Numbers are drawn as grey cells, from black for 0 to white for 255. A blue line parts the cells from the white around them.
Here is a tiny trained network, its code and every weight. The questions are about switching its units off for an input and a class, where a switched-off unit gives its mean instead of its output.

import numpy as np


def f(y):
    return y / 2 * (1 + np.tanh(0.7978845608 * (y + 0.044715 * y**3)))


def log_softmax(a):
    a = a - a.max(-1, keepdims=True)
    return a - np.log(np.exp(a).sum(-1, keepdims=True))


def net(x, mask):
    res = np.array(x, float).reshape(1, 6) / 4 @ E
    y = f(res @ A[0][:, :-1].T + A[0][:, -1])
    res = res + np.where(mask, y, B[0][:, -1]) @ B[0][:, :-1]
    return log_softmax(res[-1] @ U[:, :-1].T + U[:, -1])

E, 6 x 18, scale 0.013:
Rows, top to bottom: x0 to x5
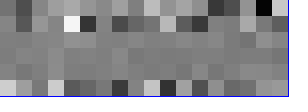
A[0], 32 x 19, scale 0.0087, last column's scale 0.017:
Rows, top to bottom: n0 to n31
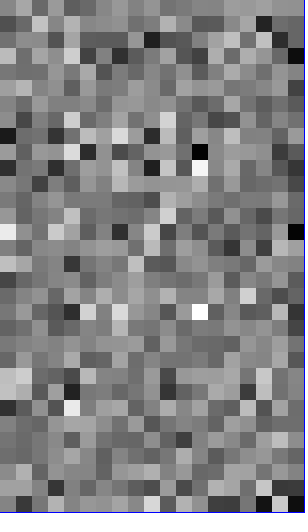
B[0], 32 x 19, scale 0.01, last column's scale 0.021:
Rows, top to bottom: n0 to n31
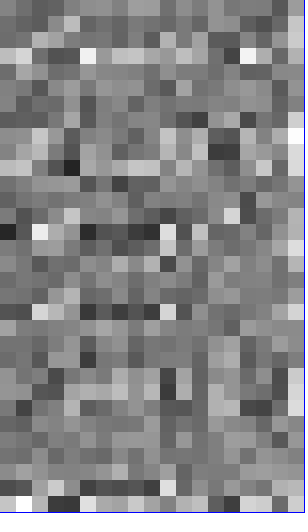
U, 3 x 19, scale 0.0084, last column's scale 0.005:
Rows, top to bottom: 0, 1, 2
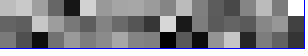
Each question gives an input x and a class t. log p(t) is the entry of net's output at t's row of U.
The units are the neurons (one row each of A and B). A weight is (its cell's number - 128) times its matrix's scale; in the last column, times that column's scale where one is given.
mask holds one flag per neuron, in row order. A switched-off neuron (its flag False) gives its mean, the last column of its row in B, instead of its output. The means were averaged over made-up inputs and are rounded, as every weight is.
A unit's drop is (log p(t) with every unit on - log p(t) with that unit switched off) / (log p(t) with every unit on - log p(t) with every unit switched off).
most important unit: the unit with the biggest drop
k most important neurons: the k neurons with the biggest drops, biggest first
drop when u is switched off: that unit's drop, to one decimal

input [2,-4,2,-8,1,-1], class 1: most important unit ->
n19
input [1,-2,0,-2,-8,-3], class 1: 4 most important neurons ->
n31; n3; n24; n23
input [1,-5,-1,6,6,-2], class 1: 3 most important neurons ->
n19; n31; n3
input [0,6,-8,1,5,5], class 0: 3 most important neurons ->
n3; n19; n30
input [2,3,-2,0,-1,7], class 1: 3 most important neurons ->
n14; n10; n23
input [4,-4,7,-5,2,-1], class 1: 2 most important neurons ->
n19; n10
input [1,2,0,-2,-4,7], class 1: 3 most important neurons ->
n14; n10; n31
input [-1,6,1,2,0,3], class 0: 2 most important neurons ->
n3; n19
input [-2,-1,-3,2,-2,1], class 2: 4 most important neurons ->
n31; n8; n9; n10
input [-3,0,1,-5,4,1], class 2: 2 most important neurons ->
n31; n8
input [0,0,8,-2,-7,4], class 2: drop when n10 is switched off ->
0.3
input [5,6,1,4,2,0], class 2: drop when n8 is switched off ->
0.2
